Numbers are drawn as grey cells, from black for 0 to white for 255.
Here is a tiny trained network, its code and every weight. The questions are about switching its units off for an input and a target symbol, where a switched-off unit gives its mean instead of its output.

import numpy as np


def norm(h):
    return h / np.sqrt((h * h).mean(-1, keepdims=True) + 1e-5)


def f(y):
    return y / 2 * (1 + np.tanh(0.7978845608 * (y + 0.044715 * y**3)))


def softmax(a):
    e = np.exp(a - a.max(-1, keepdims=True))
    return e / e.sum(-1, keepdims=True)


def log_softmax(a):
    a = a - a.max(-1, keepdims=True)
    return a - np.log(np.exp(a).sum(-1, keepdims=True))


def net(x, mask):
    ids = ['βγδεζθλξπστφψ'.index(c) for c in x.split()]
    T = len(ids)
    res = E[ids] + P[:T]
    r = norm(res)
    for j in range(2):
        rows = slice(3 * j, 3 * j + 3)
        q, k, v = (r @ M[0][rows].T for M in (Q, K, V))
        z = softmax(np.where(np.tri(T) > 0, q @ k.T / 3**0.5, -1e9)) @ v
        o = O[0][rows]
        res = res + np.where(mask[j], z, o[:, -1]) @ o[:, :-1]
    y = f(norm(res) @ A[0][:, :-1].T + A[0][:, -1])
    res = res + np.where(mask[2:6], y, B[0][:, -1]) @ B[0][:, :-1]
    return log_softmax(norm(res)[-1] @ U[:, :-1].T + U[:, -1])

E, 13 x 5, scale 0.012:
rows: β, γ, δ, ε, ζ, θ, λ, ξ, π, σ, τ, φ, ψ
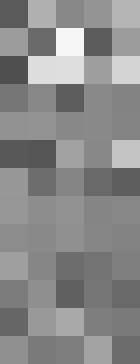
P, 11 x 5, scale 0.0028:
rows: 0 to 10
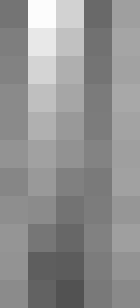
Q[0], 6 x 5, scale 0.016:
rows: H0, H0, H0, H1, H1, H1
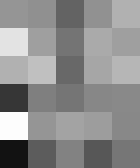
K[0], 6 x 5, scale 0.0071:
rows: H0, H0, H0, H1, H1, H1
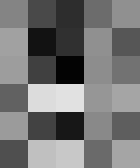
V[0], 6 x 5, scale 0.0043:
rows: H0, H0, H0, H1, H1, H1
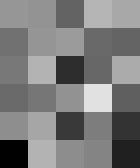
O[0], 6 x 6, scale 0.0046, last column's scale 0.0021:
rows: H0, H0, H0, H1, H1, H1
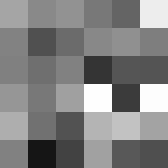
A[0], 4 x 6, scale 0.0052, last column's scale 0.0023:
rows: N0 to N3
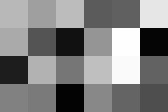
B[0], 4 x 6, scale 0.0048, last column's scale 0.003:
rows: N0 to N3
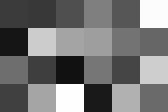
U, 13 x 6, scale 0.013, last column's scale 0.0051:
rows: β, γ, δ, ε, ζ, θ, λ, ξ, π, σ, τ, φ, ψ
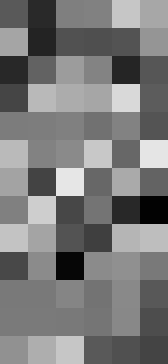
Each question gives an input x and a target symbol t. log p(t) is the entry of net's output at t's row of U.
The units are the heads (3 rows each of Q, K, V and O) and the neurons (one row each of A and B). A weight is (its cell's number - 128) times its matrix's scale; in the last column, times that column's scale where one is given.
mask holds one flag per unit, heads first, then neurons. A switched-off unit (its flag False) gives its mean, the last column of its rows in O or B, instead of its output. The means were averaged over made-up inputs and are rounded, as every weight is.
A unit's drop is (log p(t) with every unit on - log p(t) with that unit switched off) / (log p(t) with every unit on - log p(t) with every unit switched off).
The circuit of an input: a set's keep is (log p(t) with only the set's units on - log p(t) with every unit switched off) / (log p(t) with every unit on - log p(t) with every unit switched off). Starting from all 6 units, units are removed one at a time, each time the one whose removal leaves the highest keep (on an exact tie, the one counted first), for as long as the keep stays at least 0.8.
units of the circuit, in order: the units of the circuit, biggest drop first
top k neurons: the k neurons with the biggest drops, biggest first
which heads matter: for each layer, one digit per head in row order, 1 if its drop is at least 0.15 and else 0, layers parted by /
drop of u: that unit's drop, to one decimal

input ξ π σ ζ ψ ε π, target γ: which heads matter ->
11
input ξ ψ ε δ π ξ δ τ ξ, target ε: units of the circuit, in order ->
H1, N1, N2
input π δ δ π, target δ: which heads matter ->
01
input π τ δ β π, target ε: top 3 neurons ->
N1, N2, N0
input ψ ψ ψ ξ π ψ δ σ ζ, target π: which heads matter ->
01
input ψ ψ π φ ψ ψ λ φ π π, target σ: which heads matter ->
01
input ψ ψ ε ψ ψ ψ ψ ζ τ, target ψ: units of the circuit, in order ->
N3, N2
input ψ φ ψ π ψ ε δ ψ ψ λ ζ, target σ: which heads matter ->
11
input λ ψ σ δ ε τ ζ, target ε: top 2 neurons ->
N1, N2
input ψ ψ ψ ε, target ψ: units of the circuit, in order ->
H0, N3, N2
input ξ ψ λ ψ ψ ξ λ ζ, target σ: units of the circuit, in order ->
N2, H1, H0
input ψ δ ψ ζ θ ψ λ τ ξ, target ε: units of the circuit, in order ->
H1, N1
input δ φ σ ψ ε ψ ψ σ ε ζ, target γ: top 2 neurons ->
N0, N3
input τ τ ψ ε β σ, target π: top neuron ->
N2
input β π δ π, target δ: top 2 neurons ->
N0, N2
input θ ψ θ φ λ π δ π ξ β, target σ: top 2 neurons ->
N2, N0
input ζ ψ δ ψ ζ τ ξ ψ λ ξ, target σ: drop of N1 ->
0.3
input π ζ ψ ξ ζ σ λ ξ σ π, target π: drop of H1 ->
1.2
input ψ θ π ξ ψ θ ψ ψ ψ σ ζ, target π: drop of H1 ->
1.2
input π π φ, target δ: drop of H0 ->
0.1
